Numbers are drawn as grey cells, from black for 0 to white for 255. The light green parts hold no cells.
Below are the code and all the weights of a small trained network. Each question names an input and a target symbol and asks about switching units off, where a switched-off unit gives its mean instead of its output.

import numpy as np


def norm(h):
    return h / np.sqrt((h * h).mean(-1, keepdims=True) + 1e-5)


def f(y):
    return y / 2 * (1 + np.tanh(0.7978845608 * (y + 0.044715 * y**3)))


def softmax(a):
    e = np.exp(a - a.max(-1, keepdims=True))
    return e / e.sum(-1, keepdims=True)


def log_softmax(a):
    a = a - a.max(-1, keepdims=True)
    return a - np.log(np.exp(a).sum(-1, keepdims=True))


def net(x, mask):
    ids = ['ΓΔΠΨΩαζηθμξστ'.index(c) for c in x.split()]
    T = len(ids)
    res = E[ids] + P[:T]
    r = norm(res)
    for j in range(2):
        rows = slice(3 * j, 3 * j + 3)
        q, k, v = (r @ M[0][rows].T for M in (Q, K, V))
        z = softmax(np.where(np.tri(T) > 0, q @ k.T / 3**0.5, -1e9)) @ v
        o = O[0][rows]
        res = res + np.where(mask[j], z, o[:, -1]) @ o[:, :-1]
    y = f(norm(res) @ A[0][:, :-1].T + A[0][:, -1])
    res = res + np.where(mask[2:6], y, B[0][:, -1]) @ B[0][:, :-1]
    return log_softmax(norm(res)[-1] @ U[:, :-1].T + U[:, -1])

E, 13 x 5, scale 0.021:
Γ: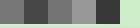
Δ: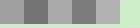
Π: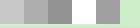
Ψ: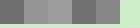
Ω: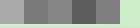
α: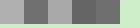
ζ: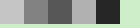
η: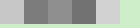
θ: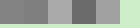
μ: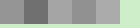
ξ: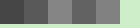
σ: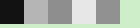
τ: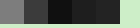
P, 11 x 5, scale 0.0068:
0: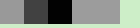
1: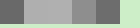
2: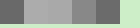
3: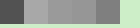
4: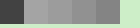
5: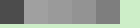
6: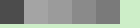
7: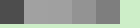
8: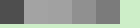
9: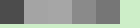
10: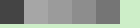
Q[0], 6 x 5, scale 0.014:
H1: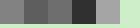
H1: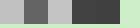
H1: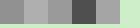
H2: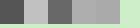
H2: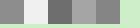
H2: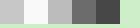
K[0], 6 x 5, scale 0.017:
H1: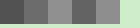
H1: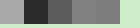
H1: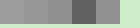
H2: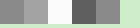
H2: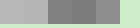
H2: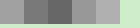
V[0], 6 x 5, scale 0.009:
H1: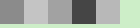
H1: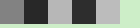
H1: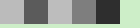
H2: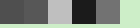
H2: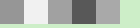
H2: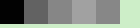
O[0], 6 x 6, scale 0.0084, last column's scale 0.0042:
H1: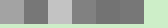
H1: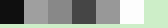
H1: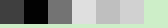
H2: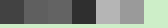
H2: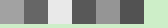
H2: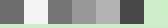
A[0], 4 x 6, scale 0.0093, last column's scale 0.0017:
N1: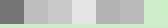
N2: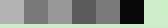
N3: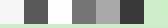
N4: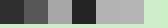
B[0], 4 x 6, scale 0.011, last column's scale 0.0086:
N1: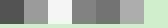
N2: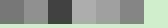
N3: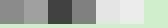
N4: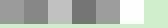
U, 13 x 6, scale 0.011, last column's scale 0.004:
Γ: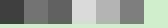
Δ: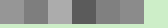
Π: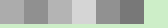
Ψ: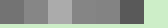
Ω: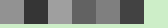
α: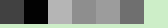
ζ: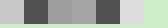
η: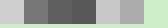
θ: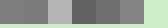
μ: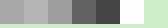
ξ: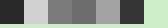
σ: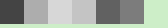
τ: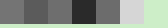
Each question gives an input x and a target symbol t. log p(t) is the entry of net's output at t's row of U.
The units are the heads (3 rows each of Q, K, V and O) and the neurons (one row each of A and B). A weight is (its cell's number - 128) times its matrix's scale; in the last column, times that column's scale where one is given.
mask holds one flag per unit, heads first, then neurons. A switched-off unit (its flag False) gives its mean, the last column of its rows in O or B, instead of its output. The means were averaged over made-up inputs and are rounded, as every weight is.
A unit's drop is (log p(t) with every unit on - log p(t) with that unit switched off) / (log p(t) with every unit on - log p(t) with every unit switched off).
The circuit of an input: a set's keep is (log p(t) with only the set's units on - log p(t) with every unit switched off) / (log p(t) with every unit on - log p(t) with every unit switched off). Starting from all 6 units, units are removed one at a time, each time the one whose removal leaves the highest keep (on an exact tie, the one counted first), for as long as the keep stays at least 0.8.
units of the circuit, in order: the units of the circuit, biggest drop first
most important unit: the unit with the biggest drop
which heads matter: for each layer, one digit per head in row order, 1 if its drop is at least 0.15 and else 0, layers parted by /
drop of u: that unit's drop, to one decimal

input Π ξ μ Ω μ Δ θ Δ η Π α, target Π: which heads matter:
01
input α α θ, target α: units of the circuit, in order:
[H1; H2]
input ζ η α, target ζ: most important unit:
H2
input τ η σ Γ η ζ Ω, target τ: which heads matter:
11
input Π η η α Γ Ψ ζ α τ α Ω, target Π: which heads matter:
01
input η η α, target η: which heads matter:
01
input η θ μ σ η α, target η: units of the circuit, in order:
[N3; N1]
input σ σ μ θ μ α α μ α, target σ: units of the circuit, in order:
[H2; N1]
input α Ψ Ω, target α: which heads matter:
10
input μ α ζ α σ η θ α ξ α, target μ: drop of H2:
0.6
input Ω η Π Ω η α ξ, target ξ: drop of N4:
-0.1
